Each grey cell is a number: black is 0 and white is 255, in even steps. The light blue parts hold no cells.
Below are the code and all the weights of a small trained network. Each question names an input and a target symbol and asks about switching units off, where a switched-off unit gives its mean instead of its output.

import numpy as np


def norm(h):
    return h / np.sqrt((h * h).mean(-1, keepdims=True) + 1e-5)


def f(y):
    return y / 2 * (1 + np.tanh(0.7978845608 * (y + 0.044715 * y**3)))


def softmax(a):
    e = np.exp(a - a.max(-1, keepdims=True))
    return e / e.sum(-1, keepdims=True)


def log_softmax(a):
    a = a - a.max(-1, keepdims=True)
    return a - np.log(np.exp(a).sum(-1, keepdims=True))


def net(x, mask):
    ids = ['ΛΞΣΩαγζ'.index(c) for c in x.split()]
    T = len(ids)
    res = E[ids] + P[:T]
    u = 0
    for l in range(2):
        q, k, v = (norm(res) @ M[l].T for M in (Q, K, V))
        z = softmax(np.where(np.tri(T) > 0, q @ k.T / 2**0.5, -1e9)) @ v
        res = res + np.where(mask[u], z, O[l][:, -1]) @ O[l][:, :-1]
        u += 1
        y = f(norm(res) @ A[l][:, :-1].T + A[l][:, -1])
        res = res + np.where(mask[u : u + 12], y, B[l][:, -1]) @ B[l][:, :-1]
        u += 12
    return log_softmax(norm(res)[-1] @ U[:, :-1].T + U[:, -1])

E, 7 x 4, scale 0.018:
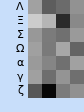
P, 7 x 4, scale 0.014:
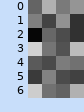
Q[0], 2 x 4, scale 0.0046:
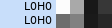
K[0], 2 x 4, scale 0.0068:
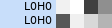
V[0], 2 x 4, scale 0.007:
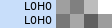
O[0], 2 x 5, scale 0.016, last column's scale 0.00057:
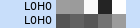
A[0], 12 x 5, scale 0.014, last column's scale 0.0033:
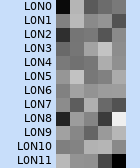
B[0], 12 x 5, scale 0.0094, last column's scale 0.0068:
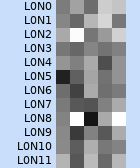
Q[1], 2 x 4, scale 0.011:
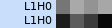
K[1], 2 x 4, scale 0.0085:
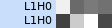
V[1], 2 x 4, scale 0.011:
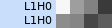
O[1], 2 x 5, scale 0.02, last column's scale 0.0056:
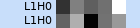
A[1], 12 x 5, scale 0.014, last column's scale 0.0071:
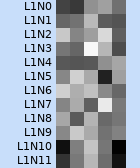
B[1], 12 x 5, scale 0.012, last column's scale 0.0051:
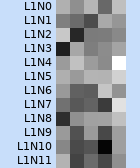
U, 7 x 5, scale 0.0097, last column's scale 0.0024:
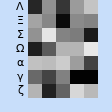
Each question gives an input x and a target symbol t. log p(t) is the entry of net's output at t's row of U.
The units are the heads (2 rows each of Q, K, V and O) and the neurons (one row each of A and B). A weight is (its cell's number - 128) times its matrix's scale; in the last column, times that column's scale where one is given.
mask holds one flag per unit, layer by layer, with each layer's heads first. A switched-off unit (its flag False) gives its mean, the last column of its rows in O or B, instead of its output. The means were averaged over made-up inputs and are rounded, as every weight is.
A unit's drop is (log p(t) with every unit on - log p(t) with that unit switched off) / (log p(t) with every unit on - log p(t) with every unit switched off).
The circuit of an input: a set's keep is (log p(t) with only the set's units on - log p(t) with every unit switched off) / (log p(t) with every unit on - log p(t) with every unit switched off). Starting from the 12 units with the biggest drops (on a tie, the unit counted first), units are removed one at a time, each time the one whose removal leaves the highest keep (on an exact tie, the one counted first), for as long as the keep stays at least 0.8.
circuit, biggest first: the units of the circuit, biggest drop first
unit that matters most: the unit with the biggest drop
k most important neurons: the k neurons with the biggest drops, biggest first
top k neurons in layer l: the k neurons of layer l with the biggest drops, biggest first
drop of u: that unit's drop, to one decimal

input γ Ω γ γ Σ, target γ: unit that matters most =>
L0H0
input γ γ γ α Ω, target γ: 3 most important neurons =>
(L0N2; L0N8; L0N0)
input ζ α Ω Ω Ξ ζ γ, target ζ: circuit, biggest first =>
(L0N8; L0N2)
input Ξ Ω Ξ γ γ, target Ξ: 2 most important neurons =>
(L0N8; L0N5)
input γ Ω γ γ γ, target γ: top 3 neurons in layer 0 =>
(L0N2; L0N8; L0N0)
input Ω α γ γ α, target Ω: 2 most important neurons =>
(L0N2; L0N5)
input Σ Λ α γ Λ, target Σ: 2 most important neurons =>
(L1N4; L1N7)
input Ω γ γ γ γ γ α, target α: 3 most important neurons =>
(L0N8; L0N2; L0N0)
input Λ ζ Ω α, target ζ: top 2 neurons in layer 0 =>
(L0N8; L0N11)
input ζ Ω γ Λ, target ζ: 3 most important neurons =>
(L0N8; L0N9; L0N0)
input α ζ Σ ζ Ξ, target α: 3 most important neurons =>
(L1N5; L0N5; L0N1)
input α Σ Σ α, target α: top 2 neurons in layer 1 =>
(L1N4; L1N7)
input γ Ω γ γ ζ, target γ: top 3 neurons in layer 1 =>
(L1N0; L1N10; L1N8)
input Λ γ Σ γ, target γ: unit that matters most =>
L0N2
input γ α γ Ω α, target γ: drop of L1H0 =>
0.5
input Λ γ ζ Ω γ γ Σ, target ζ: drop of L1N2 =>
0.0
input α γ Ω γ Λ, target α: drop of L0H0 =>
0.5
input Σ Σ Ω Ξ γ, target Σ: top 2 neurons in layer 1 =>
(L1N4; L1N7)
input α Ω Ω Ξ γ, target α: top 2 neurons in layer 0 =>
(L0N5; L0N2)
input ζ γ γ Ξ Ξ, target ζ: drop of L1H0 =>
1.1
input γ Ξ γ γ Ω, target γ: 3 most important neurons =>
(L0N8; L0N2; L0N0)
